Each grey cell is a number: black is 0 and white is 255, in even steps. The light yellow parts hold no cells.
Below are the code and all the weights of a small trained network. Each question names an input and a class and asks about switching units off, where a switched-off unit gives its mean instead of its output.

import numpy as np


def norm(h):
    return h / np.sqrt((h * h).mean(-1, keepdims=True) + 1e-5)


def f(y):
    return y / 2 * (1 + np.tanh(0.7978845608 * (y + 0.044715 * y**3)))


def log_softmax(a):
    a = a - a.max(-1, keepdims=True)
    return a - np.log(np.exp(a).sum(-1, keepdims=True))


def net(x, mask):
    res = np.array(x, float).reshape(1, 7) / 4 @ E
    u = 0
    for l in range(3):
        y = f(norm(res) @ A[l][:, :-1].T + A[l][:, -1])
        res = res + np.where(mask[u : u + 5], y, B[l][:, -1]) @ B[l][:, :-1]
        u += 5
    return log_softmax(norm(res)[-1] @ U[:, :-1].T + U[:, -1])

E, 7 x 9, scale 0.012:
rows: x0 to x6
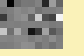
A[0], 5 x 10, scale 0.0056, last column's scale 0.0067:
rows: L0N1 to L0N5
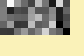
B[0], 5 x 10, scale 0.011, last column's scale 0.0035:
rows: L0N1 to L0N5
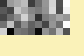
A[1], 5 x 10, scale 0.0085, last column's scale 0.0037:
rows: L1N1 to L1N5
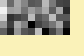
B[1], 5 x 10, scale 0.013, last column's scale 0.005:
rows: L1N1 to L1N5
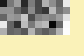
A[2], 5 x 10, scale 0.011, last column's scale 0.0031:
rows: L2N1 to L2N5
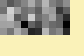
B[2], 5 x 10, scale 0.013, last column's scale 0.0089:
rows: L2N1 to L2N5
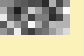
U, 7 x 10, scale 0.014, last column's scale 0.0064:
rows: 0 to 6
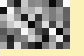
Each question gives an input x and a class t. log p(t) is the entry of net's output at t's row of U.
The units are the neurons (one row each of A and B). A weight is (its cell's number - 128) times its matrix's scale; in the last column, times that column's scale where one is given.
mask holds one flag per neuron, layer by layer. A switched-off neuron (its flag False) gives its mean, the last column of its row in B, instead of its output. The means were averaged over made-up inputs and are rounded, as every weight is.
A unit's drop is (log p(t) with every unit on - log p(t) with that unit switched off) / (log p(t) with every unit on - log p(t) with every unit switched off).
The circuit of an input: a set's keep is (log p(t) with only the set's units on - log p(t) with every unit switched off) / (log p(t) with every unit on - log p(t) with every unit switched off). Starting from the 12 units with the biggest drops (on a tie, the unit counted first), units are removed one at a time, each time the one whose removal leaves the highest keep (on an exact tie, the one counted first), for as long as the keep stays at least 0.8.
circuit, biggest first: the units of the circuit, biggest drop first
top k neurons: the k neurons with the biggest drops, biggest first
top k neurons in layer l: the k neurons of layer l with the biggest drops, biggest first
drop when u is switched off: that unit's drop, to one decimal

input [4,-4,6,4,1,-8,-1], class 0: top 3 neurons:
L1N4, L2N4, L2N5
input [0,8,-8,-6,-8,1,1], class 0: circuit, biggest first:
L2N3
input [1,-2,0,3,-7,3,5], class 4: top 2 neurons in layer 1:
L1N4, L1N5
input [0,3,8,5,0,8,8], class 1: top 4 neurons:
L0N1, L2N5, L2N2, L2N3
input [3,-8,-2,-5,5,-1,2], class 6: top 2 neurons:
L1N1, L2N1
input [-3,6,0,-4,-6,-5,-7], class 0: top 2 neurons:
L2N3, L1N3
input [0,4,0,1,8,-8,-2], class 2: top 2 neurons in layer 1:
L1N1, L1N2
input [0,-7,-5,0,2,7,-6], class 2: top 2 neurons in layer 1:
L1N1, L1N4
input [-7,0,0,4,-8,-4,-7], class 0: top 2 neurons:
L2N3, L1N3
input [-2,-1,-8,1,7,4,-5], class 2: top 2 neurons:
L2N4, L2N2
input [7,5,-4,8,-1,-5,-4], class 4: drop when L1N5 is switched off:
0.0
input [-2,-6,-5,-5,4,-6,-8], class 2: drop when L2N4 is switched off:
0.1
